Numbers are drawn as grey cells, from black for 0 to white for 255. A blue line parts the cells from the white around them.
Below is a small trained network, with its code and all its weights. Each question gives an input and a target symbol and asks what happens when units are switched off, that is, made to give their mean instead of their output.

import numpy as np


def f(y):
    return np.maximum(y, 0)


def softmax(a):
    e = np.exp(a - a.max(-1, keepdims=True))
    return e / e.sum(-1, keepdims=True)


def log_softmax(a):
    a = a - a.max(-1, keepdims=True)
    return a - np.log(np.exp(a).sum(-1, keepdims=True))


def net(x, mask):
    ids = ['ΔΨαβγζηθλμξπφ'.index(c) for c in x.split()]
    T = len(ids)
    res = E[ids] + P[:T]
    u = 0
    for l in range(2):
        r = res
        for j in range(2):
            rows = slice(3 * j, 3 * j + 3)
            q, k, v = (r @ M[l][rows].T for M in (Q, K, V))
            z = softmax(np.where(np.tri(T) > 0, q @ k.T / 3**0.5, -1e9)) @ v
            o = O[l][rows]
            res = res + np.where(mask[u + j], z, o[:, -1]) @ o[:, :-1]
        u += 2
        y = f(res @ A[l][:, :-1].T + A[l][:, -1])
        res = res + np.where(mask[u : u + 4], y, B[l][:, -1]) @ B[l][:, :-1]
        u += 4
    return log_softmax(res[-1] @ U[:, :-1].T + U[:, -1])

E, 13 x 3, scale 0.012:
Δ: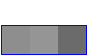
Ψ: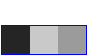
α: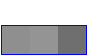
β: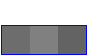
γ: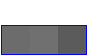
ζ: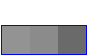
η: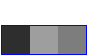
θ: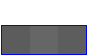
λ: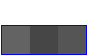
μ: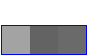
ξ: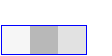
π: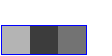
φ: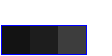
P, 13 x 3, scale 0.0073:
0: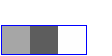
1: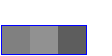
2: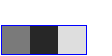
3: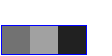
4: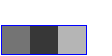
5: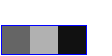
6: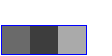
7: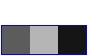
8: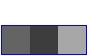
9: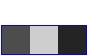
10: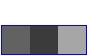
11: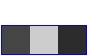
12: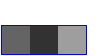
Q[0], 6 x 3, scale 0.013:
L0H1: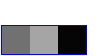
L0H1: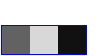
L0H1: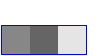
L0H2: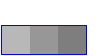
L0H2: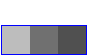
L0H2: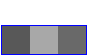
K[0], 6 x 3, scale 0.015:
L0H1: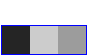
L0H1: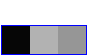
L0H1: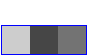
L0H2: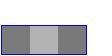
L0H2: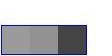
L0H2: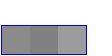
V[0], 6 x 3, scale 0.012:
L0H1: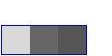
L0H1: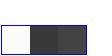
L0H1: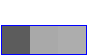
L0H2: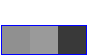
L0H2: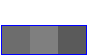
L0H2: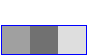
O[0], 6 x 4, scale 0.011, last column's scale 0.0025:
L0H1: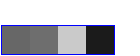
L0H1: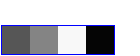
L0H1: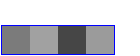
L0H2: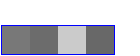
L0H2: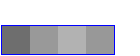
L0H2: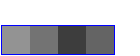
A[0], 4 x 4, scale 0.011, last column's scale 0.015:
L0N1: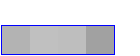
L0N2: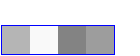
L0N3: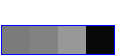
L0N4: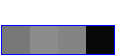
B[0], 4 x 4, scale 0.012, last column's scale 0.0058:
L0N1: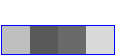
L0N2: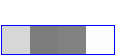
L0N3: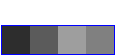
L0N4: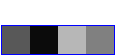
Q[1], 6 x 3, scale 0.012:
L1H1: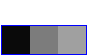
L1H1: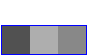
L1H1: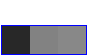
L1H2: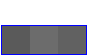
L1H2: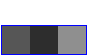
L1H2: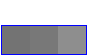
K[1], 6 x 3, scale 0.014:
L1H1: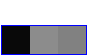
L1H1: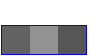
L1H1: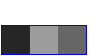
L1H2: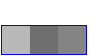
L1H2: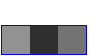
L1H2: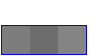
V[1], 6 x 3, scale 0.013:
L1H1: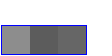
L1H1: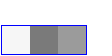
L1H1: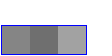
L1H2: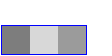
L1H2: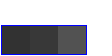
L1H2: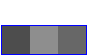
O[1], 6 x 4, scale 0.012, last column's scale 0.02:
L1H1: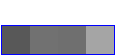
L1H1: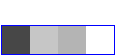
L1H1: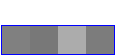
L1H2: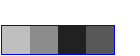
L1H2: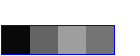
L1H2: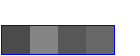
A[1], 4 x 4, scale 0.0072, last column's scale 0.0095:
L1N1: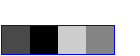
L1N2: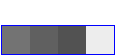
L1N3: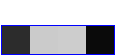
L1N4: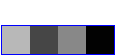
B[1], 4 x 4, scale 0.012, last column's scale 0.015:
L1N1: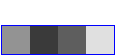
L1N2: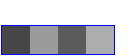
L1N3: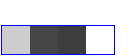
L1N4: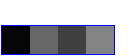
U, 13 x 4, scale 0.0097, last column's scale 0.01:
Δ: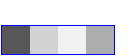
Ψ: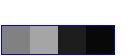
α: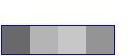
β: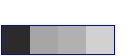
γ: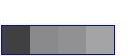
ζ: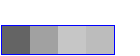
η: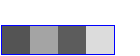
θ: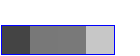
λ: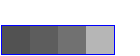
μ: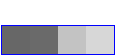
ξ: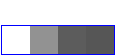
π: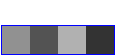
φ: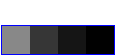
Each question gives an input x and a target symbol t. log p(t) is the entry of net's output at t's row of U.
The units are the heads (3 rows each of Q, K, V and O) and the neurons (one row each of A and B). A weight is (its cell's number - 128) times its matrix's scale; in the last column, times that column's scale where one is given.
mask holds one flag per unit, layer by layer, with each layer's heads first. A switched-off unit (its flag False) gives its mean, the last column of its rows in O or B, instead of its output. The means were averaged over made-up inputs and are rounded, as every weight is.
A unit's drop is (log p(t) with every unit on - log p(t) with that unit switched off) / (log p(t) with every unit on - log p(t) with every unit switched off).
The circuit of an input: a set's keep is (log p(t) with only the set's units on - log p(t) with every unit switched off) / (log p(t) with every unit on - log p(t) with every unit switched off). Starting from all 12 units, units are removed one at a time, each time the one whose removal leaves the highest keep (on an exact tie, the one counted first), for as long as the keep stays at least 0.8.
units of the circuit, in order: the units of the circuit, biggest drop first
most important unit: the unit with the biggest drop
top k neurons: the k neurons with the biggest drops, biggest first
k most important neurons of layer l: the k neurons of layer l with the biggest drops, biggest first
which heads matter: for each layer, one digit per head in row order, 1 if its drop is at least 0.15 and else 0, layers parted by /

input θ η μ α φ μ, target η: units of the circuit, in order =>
L0H1; L1N3; L0N2; L1H1
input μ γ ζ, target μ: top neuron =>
L0N2
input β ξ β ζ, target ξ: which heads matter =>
00 / 10
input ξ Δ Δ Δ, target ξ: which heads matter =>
10 / 10
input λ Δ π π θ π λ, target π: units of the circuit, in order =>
L0H1; L1N1; L1H1
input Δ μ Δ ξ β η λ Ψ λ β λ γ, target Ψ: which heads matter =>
10 / 00
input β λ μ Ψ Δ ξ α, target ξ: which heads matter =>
00 / 10
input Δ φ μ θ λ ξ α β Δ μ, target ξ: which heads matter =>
00 / 10
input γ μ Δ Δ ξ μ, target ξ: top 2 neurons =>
L1N3; L0N1
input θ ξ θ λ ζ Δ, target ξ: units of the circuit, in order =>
L1N3; L1H1; L0N2
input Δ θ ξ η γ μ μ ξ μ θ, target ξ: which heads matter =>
00 / 11
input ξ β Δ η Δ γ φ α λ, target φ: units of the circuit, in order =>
L1H1; L0N2; L0N1
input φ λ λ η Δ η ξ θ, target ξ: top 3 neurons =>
L1N3; L0N2; L1N2
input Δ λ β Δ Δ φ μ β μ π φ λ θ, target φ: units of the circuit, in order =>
L0N2; L1H1
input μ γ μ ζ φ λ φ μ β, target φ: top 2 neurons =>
L1N1; L0N2
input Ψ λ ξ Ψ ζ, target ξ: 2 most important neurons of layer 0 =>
L0N1; L0N2
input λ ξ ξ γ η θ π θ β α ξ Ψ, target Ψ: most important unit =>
L0N1
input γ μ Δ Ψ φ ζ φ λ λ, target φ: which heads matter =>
10 / 00
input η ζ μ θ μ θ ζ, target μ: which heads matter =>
10 / 00
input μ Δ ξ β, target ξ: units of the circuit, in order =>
L1N3; L1H1; L0N1; L1H2
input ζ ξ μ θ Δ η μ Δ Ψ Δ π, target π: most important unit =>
L0H1
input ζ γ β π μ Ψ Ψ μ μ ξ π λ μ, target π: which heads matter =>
10 / 00
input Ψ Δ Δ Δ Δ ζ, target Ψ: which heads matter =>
10 / 10
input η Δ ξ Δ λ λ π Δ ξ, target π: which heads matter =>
11 / 01
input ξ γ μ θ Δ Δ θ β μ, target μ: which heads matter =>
11 / 00
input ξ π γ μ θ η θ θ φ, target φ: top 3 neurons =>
L1N4; L0N2; L0N1
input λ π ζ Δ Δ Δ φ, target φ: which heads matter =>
00 / 10
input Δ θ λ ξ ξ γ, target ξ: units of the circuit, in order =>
L1H2
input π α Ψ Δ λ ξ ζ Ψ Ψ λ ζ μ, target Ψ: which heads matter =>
10 / 01
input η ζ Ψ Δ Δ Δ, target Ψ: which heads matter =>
10 / 00
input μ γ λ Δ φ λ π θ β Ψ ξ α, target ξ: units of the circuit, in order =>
L0N2; L1H1; L1N3
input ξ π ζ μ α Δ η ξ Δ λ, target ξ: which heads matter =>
00 / 01
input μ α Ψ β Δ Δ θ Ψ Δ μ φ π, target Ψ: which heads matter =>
10 / 01
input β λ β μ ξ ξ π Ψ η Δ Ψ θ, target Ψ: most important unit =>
L0H1
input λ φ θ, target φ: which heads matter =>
00 / 00
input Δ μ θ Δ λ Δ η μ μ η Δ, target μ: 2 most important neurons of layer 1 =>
L1N3; L1N2
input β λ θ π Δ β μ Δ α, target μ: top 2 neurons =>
L1N3; L0N2
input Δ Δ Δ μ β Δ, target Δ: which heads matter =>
00 / 00
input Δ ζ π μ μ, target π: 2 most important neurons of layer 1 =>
L1N1; L1N3
